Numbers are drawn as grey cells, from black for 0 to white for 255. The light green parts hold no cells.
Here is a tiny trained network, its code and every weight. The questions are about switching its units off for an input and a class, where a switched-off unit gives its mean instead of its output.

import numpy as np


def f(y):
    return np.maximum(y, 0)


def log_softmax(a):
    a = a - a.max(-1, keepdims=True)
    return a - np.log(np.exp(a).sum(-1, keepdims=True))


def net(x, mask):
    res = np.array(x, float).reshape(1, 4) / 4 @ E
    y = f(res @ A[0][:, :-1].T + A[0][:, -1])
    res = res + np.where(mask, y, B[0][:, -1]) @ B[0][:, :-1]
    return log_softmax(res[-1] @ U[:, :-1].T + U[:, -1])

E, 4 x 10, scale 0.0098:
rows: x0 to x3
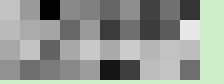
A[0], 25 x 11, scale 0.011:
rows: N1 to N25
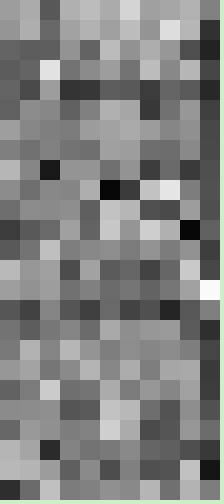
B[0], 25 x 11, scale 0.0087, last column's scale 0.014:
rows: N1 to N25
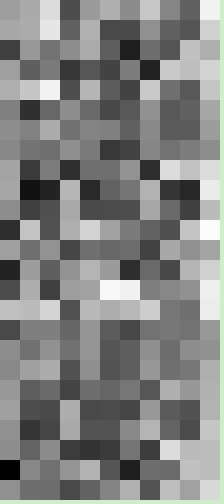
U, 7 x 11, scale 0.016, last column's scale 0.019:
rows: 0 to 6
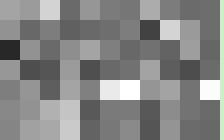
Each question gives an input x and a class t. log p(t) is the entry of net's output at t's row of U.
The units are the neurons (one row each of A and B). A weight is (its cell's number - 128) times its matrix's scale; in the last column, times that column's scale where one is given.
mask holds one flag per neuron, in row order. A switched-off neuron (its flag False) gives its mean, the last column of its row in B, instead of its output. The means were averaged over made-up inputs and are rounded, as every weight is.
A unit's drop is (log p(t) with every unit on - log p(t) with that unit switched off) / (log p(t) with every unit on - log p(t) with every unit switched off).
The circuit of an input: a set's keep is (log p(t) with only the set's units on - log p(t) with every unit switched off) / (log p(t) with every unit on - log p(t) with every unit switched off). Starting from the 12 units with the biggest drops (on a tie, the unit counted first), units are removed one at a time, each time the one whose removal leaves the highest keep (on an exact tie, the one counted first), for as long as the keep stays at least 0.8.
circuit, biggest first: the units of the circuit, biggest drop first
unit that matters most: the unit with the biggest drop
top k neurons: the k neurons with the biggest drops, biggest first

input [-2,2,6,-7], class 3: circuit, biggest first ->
[N22]
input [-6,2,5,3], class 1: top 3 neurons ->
[N4, N16, N25]
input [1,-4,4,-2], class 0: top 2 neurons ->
[N15, N1]
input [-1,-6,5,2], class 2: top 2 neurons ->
[N12, N16]
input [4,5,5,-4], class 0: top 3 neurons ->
[N1, N12, N2]
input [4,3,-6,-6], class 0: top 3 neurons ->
[N16, N5, N10]
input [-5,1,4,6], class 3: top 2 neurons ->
[N10, N9]
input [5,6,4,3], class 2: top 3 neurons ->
[N14, N24, N4]
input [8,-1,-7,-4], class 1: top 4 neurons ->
[N9, N23, N1, N2]
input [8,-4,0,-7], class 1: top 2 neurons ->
[N9, N23]
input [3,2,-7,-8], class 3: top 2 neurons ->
[N11, N22]
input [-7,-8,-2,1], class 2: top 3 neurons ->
[N12, N3, N9]
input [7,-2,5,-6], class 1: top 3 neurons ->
[N9, N23, N10]
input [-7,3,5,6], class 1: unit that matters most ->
N4
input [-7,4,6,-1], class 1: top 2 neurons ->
[N4, N25]
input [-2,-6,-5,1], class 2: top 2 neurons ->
[N12, N1]
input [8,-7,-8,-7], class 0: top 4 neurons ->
[N16, N5, N4, N25]
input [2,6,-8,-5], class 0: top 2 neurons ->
[N16, N5]
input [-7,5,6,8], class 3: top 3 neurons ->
[N10, N9, N23]
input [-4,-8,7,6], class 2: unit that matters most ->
N12
